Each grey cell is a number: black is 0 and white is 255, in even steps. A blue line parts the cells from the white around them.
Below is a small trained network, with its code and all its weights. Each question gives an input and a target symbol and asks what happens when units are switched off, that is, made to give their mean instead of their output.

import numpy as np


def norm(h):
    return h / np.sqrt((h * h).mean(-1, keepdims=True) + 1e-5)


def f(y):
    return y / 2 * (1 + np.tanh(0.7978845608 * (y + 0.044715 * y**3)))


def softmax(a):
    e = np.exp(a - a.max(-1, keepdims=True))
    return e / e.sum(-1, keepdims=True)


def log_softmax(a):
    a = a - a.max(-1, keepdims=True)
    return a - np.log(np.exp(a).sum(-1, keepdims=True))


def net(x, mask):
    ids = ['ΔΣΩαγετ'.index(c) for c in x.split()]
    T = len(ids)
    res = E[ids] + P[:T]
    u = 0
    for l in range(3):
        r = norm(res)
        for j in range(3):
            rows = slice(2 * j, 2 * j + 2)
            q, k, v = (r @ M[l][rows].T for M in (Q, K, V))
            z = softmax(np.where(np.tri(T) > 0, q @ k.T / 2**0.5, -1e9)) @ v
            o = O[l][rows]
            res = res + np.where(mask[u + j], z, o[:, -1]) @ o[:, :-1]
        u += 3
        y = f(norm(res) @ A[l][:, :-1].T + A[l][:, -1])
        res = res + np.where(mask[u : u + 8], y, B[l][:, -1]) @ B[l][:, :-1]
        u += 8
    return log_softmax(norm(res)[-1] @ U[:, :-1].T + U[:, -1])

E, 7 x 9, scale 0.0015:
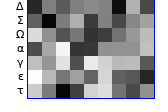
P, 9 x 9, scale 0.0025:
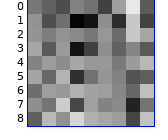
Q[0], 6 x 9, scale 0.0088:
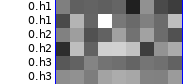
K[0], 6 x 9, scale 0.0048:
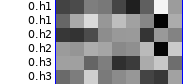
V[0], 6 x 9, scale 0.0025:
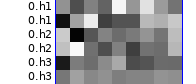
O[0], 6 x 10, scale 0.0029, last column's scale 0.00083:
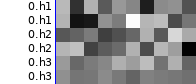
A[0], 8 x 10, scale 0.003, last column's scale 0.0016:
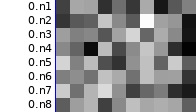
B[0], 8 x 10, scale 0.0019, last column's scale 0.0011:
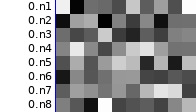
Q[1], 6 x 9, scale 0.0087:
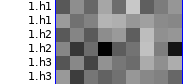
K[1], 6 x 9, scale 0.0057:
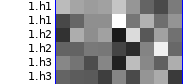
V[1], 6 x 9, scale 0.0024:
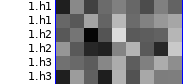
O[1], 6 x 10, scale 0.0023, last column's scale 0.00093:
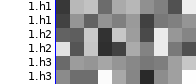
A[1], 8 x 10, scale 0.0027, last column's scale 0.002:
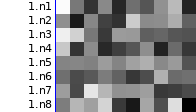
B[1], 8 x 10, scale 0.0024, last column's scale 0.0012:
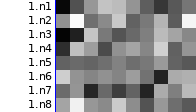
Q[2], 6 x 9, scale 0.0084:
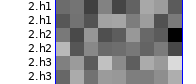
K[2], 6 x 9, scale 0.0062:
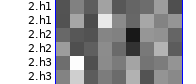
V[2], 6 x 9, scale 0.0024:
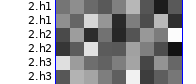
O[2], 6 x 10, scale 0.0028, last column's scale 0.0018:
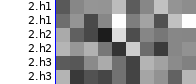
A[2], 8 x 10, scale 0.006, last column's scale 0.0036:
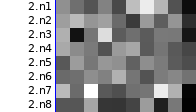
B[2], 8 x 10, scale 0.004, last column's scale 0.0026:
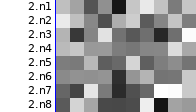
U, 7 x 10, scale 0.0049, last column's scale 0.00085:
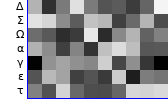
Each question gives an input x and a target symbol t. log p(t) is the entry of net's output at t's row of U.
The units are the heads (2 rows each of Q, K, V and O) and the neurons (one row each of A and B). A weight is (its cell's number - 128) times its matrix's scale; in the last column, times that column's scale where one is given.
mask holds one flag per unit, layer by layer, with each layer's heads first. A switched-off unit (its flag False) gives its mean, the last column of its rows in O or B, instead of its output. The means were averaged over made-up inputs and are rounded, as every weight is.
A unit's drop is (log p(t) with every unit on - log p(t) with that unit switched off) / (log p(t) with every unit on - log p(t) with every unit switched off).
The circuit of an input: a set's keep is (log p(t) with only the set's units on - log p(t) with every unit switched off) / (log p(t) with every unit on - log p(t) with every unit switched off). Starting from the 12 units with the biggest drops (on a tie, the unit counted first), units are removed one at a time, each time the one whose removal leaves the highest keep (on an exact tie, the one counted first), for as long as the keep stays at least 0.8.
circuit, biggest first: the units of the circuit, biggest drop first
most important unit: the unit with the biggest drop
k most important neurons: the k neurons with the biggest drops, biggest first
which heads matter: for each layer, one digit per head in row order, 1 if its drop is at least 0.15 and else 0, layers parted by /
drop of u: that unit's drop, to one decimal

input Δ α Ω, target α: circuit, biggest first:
(0.h1; 2.n1)
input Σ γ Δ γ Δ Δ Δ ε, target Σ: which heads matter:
010 / 000 / 000
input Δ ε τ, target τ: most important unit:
0.h1
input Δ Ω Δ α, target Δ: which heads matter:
000 / 001 / 000
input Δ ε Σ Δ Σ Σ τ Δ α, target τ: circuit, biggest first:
(1.h2; 2.n7)
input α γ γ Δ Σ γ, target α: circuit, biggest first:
(0.h1; 2.n1)
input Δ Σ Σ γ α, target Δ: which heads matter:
100 / 000 / 000
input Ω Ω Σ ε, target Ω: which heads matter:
000 / 000 / 010
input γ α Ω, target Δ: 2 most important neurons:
(1.n1; 2.n3)
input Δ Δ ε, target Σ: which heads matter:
100 / 010 / 000
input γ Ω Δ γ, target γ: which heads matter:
100 / 000 / 001
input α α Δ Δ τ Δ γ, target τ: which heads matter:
100 / 001 / 000
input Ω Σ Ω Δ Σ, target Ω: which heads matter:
010 / 000 / 000
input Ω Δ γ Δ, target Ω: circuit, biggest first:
(2.h2)
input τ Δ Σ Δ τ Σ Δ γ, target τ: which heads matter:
000 / 000 / 000
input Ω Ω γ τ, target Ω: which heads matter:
000 / 000 / 010
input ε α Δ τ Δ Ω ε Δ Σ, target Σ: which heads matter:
000 / 000 / 000
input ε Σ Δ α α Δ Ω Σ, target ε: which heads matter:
100 / 011 / 000
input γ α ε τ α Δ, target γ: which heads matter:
100 / 001 / 000
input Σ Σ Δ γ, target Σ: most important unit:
0.h2
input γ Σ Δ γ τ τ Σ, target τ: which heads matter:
000 / 010 / 000
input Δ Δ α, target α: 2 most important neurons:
(2.n1; 0.n1)
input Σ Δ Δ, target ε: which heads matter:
110 / 000 / 000
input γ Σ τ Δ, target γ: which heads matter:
100 / 000 / 000
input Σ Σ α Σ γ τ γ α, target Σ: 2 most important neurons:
(0.n1; 2.n4)
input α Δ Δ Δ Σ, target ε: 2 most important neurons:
(0.n2; 2.n8)
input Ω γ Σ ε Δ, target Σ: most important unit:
2.n2
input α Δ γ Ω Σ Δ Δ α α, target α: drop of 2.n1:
0.1
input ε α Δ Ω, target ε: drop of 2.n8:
0.3
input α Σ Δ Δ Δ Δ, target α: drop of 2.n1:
0.1
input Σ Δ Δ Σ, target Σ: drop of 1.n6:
0.0
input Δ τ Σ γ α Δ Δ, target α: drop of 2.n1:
0.2
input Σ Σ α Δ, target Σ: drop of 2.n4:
0.2
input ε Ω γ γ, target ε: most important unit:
1.h2
